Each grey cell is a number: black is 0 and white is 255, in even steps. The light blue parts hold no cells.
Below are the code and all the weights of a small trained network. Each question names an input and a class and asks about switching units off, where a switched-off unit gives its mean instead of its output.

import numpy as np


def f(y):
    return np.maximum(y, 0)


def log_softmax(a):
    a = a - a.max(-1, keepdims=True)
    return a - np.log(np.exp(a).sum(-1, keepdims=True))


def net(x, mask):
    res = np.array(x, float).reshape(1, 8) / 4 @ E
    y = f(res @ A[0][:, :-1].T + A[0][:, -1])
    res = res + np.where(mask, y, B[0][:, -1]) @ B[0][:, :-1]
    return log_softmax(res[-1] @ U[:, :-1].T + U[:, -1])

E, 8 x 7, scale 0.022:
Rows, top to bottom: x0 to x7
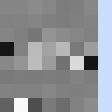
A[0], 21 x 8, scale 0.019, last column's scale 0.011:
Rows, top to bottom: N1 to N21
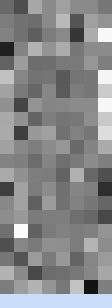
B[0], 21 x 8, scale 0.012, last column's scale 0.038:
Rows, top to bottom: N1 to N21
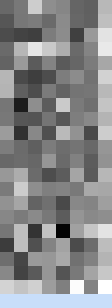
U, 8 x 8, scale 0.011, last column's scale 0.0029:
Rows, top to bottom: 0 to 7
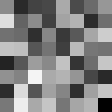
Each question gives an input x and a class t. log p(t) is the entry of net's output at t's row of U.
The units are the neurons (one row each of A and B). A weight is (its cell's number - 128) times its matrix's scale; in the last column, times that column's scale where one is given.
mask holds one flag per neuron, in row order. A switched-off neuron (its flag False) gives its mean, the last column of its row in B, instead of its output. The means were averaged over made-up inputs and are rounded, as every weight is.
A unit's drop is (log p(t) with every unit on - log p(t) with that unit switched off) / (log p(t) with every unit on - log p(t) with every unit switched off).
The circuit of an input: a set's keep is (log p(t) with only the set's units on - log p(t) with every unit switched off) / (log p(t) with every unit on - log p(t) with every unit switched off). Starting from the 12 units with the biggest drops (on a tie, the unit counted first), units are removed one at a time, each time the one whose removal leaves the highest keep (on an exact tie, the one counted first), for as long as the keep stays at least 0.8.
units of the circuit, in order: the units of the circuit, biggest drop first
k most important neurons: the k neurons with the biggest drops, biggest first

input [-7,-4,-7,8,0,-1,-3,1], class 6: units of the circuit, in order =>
(N18)
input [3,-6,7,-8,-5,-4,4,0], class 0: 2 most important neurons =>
(N17 N6)
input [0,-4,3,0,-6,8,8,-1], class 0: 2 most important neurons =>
(N4 N17)
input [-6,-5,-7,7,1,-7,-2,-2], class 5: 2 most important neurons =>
(N3 N4)
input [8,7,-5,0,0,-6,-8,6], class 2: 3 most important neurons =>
(N21 N4 N17)
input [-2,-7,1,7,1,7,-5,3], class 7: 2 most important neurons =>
(N3 N4)
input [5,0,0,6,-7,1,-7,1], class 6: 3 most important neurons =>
(N18 N10 N8)
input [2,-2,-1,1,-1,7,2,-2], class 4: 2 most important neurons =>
(N21 N6)
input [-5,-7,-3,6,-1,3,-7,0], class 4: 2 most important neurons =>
(N17 N21)
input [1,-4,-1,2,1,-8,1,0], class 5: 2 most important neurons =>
(N17 N3)
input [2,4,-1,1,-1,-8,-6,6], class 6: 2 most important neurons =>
(N21 N6)
